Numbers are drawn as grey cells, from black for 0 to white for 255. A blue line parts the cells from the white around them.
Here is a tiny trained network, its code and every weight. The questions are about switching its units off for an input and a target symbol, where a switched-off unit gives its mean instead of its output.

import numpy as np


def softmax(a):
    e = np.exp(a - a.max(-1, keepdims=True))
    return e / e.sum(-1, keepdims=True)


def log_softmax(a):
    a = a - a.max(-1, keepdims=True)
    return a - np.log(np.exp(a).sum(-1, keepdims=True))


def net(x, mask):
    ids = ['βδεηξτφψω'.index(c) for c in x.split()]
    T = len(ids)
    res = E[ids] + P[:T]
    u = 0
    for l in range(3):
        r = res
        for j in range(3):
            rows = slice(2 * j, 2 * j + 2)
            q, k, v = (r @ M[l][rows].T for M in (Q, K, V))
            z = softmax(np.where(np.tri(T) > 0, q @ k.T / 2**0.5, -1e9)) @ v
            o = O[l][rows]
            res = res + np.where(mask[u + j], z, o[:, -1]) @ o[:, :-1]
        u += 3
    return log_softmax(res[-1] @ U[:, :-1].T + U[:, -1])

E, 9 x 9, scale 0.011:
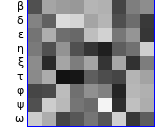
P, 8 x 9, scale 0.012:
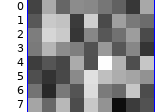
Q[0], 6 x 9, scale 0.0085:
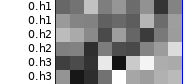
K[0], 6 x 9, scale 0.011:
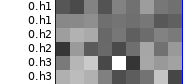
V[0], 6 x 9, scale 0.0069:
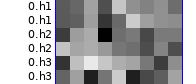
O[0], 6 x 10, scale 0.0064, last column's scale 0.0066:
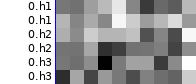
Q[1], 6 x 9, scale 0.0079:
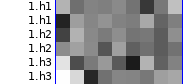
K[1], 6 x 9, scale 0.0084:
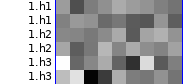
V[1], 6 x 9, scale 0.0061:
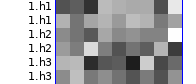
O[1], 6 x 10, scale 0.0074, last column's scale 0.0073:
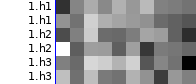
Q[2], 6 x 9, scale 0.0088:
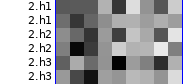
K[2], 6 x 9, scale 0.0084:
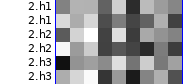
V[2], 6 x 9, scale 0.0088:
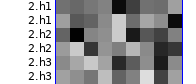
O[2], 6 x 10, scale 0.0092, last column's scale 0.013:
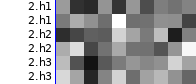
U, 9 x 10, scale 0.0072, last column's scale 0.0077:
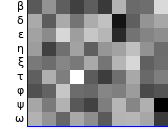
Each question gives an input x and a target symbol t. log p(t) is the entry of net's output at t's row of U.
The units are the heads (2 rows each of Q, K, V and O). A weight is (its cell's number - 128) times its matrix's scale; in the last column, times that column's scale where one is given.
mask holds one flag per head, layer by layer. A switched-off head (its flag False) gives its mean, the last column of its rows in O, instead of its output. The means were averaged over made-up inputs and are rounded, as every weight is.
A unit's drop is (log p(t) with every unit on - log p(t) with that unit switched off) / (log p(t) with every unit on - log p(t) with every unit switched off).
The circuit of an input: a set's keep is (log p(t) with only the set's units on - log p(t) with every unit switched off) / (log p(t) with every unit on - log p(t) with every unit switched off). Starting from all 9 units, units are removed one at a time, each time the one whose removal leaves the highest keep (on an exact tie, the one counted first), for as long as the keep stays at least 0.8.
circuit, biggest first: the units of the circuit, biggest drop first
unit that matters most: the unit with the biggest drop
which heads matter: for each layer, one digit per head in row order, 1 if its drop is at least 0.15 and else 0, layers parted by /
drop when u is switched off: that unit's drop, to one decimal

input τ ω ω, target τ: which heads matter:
001 / 001 / 000
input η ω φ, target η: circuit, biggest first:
(2.h1 2.h3 0.h1)
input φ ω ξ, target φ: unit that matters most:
2.h2
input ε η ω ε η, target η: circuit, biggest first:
(2.h2 1.h2)
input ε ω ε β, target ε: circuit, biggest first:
(2.h1 2.h3)
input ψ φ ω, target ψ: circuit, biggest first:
(2.h2 2.h1 1.h3)
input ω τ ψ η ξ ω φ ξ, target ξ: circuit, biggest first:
(0.h2 2.h3 2.h2)
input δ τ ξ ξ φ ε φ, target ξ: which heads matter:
000 / 001 / 010
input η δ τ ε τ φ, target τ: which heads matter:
001 / 001 / 001
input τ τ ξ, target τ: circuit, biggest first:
(0.h3 2.h3)
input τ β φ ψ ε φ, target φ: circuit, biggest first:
(2.h3 2.h2)
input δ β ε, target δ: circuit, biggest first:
(1.h2 0.h1 0.h2 2.h1)
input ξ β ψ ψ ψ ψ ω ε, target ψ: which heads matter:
001 / 001 / 110
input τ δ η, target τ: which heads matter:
001 / 000 / 000
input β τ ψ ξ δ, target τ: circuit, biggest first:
(0.h3)
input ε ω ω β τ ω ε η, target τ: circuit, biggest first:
(0.h3 2.h3)
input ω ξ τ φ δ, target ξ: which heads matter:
000 / 000 / 110
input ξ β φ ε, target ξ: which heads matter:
010 / 001 / 011
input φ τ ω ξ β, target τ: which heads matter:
001 / 000 / 001
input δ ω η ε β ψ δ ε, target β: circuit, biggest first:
(1.h3)
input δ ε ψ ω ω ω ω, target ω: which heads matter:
000 / 000 / 011
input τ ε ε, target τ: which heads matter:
001 / 000 / 000
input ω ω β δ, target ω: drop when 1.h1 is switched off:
-0.1
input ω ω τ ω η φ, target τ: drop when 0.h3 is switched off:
0.7
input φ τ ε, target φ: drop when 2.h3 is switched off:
0.3
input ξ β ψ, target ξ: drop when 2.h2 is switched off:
0.9
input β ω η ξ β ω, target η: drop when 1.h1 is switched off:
0.1
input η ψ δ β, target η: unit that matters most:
2.h1
